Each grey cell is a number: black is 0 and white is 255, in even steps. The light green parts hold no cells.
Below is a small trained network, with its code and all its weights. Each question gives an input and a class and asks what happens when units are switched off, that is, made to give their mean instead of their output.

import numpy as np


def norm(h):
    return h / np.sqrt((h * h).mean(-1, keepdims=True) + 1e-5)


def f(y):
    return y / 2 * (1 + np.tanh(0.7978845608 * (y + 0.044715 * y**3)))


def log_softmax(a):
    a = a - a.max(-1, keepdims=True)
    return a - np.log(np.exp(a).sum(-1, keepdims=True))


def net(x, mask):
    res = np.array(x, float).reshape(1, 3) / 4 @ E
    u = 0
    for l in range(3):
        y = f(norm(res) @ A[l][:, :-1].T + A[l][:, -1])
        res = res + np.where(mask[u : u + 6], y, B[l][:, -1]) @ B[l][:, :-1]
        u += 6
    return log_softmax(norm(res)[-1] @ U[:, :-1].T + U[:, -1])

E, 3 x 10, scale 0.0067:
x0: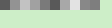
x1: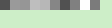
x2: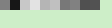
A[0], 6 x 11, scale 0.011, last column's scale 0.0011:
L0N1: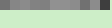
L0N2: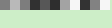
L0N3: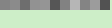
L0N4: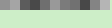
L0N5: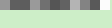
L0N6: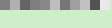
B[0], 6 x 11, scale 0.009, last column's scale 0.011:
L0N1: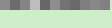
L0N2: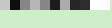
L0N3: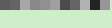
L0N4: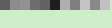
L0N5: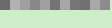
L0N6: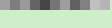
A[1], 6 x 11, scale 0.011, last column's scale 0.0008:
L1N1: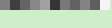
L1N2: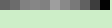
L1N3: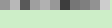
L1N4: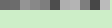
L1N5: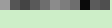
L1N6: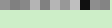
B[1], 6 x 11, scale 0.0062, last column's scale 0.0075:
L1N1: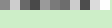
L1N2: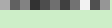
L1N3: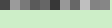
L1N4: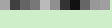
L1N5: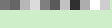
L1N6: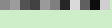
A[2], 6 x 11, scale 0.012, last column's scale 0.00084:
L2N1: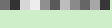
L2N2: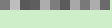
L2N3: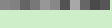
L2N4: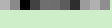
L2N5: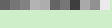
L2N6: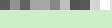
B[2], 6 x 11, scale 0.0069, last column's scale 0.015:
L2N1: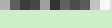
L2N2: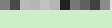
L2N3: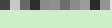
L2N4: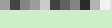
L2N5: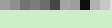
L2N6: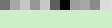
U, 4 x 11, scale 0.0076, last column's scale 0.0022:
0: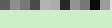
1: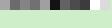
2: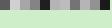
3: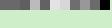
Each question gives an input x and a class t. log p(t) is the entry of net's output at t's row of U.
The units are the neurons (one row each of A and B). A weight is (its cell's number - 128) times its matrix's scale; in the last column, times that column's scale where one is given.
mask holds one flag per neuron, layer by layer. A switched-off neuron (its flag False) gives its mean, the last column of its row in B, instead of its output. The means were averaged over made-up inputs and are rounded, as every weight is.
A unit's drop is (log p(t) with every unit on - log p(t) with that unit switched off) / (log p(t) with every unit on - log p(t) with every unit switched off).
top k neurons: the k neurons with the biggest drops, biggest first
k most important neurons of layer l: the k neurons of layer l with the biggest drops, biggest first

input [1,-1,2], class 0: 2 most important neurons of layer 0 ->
[L0N2; L0N4]
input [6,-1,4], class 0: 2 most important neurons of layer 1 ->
[L1N6; L1N5]
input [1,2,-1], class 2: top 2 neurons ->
[L0N2; L2N4]
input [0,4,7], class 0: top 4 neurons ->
[L0N4; L0N2; L1N5; L1N6]
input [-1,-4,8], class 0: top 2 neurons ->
[L1N6; L0N2]
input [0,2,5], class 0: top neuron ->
[L0N4]
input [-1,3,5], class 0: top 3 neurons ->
[L0N4; L0N2; L1N5]
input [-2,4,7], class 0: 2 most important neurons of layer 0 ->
[L0N4; L0N2]
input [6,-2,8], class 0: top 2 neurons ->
[L0N2; L1N6]
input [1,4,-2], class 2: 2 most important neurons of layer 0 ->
[L0N2; L0N3]
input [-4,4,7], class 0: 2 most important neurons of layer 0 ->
[L0N4; L0N2]
